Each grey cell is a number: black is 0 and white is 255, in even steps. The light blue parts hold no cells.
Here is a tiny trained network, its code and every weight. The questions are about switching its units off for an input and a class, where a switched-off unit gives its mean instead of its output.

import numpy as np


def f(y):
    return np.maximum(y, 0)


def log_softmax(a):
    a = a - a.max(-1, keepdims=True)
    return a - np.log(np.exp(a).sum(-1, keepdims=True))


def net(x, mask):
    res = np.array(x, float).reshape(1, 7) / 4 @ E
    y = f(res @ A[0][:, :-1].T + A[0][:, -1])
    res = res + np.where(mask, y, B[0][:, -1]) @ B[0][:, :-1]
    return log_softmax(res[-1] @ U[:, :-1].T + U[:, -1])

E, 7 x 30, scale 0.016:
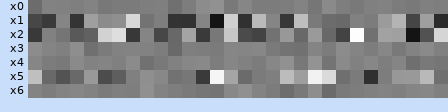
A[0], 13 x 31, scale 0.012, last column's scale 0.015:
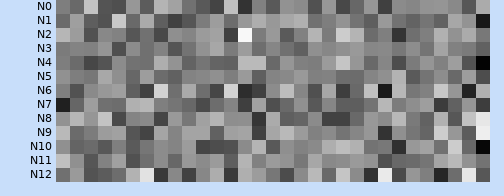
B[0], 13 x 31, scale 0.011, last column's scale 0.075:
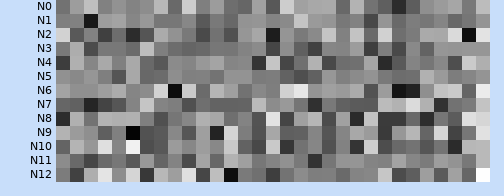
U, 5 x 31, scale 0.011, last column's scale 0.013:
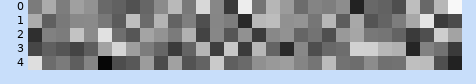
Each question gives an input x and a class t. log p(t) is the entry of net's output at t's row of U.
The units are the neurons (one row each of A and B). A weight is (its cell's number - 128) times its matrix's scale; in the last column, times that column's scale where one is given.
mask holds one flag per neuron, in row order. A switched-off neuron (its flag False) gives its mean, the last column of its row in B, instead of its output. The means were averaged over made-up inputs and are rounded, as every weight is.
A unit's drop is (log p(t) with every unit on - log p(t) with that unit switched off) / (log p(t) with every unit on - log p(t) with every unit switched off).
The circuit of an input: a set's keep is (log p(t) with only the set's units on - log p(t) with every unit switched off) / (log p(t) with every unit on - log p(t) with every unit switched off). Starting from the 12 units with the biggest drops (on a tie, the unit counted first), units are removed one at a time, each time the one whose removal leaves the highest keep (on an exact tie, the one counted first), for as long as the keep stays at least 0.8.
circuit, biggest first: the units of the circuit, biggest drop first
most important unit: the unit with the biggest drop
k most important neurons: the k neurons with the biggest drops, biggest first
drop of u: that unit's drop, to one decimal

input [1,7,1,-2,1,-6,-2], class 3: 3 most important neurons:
N7; N12; N2
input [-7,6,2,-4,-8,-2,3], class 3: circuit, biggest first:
N7
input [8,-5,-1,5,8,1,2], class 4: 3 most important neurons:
N2; N10; N4
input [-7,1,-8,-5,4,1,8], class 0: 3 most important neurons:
N9; N2; N12
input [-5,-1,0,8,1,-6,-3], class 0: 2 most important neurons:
N12; N2
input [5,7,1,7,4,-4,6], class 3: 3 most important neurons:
N7; N12; N2
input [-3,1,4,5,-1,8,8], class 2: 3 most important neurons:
N10; N4; N6
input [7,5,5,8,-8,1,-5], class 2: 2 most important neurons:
N2; N10
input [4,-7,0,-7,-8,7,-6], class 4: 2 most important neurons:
N6; N11
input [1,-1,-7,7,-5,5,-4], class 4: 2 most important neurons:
N9; N2
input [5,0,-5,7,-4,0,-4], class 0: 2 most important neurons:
N2; N12
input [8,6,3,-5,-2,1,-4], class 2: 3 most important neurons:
N2; N10; N4
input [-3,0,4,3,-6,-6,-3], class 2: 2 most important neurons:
N2; N8
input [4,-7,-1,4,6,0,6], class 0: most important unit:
N8
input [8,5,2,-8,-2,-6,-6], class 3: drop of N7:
0.6
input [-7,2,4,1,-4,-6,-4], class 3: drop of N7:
0.3
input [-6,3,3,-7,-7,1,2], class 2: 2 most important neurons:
N2; N6
